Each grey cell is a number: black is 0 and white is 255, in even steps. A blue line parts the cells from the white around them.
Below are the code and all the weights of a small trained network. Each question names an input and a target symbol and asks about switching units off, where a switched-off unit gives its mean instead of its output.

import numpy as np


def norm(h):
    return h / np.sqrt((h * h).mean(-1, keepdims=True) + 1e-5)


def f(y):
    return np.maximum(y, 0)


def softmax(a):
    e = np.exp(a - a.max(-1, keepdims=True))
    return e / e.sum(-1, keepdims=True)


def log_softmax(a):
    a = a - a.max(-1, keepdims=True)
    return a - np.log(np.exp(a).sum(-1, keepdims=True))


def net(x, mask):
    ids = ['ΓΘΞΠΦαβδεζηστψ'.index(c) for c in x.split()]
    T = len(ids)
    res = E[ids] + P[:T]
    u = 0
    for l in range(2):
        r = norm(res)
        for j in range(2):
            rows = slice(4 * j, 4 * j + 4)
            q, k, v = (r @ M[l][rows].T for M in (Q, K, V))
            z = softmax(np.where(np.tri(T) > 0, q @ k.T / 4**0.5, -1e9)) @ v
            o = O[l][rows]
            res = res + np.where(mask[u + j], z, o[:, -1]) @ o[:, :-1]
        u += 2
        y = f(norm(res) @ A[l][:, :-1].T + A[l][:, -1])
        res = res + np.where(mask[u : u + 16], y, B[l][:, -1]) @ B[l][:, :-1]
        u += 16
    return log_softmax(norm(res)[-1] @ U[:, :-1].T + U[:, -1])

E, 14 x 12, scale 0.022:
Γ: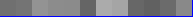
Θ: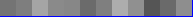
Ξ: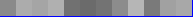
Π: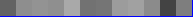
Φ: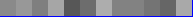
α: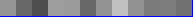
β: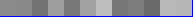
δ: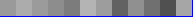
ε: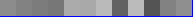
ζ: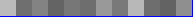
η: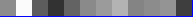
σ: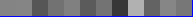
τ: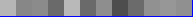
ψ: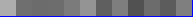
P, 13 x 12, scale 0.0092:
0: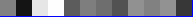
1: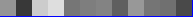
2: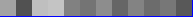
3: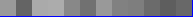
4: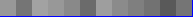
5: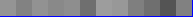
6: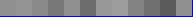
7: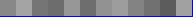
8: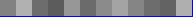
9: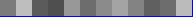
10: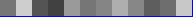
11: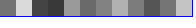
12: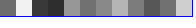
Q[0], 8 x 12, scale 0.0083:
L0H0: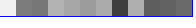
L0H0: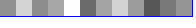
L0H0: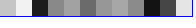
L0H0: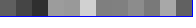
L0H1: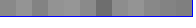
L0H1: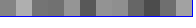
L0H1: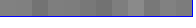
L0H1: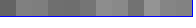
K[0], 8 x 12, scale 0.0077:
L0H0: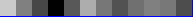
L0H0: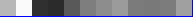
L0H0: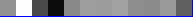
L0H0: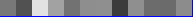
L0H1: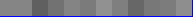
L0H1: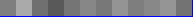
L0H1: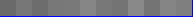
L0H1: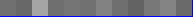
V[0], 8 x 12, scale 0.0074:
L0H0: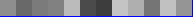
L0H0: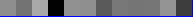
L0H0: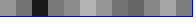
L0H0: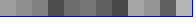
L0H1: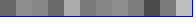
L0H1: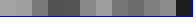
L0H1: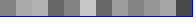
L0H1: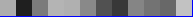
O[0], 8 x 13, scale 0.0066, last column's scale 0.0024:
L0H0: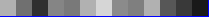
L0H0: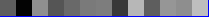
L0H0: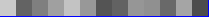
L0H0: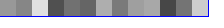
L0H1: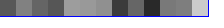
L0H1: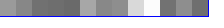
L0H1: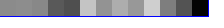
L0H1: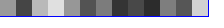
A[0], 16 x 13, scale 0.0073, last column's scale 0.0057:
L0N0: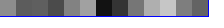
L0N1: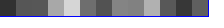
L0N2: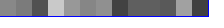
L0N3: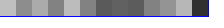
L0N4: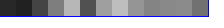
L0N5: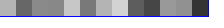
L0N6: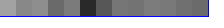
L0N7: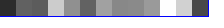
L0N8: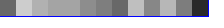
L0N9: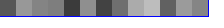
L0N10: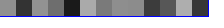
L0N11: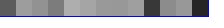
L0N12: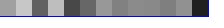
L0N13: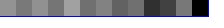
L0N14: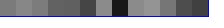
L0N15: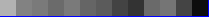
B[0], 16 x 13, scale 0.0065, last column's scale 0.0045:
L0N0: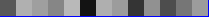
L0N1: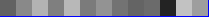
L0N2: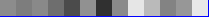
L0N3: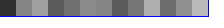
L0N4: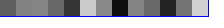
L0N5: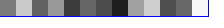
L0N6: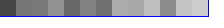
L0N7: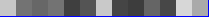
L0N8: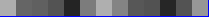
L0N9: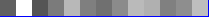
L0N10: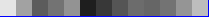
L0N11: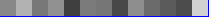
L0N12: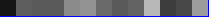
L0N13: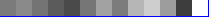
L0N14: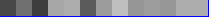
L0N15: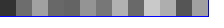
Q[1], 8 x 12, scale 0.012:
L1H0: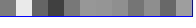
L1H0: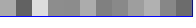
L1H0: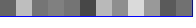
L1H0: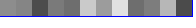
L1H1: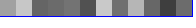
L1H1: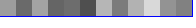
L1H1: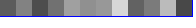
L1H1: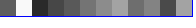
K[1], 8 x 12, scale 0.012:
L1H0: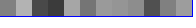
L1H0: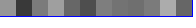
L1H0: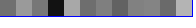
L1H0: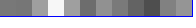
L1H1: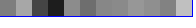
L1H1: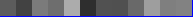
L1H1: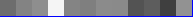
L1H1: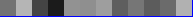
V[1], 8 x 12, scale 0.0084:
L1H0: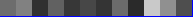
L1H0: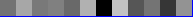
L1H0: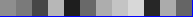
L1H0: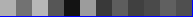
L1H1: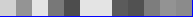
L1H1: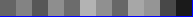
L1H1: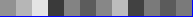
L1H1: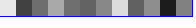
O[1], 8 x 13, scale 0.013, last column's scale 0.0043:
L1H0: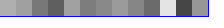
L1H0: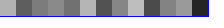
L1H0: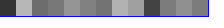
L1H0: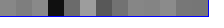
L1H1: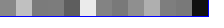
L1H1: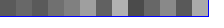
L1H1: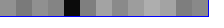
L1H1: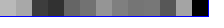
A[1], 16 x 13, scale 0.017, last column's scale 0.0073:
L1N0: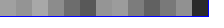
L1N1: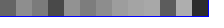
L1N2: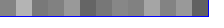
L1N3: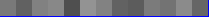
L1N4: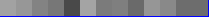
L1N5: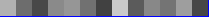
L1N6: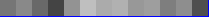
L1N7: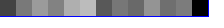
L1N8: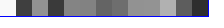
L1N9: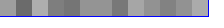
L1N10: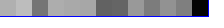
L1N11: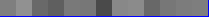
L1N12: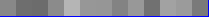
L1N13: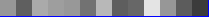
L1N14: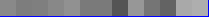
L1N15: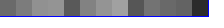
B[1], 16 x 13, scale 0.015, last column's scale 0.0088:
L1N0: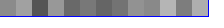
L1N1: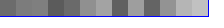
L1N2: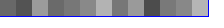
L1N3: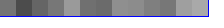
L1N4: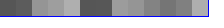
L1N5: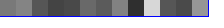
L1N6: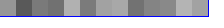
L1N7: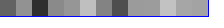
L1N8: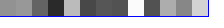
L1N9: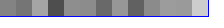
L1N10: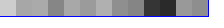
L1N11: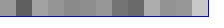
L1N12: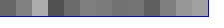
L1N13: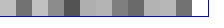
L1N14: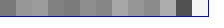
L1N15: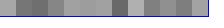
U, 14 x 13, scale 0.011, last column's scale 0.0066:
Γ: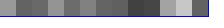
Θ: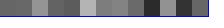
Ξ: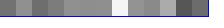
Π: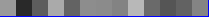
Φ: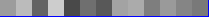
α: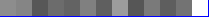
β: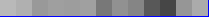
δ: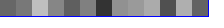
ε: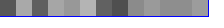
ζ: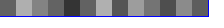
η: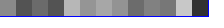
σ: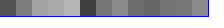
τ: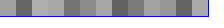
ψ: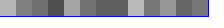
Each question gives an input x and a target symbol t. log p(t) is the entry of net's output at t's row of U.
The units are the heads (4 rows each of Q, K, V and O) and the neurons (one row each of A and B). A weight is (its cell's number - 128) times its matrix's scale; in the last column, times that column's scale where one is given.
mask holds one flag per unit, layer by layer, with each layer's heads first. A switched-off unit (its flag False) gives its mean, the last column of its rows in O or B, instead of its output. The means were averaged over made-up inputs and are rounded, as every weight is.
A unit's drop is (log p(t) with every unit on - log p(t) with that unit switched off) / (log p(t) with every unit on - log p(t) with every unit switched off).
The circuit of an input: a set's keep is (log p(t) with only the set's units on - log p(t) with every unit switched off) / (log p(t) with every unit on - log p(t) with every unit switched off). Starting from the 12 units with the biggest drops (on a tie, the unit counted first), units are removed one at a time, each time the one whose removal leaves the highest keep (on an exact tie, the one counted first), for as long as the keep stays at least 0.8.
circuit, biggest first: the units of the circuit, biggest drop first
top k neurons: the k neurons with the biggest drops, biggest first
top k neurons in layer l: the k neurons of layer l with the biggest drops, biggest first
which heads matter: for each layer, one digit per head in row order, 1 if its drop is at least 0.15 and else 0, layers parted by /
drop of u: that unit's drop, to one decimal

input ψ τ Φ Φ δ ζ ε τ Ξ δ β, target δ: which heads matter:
00 / 10
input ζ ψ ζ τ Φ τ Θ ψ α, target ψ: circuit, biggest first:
[L1H0 L1N8]
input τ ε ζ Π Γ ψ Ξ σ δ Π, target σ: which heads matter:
10 / 01
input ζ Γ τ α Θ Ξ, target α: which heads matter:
10 / 01
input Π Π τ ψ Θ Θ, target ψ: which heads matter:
00 / 10
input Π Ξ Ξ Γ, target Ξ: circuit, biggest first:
[L0H0 L1H0]
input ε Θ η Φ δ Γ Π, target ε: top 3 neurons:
[L0N4 L1N7 L0N9]
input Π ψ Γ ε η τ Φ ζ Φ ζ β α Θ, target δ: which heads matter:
11 / 11
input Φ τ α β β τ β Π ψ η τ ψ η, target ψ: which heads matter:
01 / 10
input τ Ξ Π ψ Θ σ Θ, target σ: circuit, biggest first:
[L1H1]
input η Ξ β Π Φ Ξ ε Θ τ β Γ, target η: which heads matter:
11 / 00
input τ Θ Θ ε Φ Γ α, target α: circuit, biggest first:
[L1H1 L1N5]
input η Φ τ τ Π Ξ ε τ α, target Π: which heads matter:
11 / 00
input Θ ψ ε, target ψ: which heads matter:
00 / 00
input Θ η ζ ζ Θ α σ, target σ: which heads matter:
00 / 01
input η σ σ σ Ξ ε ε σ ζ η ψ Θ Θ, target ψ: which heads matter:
11 / 11
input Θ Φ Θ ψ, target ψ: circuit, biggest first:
[L1N8 L1H0]
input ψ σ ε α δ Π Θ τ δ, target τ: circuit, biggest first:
[L1H0]
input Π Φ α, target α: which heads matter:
10 / 00
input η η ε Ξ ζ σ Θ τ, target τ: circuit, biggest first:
[L0H1 L1H0 L1N13]
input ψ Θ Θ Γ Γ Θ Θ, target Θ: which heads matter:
11 / 10
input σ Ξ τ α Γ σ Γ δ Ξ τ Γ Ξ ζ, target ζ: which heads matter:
11 / 10
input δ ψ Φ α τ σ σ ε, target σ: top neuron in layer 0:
[L0N14]
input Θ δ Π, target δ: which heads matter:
10 / 11
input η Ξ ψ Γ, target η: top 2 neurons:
[L0N4 L1N6]
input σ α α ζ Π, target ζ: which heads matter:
00 / 01
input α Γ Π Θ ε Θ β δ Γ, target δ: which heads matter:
10 / 10
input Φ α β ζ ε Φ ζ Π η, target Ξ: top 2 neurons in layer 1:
[L1N8 L1N13]
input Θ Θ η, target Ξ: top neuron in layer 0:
[L0N9]
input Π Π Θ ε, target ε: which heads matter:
00 / 01
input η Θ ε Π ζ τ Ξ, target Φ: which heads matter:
11 / 00
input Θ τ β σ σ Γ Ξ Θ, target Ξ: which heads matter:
11 / 11
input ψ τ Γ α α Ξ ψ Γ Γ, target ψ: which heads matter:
00 / 10
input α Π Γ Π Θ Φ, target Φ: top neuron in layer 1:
[L1N0]
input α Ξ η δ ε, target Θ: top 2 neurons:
[L0N9 L1N8]
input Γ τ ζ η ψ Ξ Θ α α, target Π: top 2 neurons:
[L0N4 L0N9]
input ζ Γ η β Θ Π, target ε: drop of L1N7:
0.4
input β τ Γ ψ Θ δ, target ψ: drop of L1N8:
0.2
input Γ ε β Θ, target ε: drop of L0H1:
0.1
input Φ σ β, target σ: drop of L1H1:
0.7
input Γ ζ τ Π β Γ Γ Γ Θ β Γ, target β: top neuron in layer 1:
[L1N10]
